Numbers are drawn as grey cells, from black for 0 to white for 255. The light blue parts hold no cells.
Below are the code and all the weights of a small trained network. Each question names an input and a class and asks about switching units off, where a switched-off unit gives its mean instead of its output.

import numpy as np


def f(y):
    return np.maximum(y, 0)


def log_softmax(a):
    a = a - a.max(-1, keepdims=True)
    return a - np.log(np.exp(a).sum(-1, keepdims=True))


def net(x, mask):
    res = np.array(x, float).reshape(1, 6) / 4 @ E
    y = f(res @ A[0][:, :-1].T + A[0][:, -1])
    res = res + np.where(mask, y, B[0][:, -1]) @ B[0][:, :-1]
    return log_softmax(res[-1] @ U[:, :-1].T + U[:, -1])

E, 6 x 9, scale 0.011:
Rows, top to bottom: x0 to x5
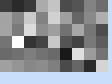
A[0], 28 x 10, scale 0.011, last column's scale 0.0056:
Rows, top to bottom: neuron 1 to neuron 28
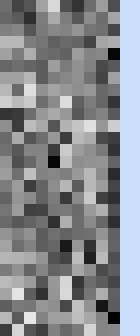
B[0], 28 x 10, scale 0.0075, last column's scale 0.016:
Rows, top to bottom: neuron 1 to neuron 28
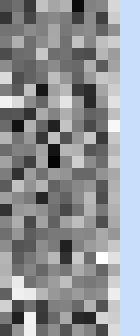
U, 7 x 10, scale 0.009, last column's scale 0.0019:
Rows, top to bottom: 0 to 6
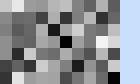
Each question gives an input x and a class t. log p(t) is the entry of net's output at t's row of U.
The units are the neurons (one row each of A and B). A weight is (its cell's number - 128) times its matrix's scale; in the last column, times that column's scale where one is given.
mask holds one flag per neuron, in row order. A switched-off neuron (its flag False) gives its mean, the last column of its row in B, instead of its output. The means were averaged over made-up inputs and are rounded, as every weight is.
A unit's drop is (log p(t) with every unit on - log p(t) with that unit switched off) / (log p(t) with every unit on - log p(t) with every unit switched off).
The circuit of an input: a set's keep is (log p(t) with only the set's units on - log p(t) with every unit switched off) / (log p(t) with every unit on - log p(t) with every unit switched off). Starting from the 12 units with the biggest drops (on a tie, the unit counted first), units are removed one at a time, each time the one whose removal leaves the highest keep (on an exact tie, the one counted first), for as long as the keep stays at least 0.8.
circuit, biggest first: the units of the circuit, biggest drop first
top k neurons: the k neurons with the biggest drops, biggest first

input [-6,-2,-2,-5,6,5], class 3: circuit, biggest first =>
[neuron 22]
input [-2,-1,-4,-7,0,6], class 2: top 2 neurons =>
[neuron 14; neuron 11]
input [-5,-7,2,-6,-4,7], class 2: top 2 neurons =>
[neuron 14; neuron 13]
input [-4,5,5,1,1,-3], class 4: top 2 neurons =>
[neuron 27; neuron 8]
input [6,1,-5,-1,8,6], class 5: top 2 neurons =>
[neuron 1; neuron 2]
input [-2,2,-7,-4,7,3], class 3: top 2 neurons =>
[neuron 22; neuron 21]
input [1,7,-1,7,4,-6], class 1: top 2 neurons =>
[neuron 12; neuron 17]
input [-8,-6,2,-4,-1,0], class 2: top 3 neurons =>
[neuron 14; neuron 13; neuron 19]
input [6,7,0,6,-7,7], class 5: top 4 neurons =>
[neuron 1; neuron 2; neuron 10; neuron 22]
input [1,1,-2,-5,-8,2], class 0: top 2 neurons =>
[neuron 24; neuron 9]
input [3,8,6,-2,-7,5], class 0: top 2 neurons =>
[neuron 9; neuron 24]
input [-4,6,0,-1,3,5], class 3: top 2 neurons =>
[neuron 22; neuron 21]
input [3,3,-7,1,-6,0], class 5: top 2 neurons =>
[neuron 1; neuron 10]
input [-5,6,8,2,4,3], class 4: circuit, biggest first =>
[neuron 27]
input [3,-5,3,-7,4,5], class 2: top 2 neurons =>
[neuron 11; neuron 14]
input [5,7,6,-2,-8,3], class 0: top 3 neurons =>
[neuron 24; neuron 9; neuron 11]
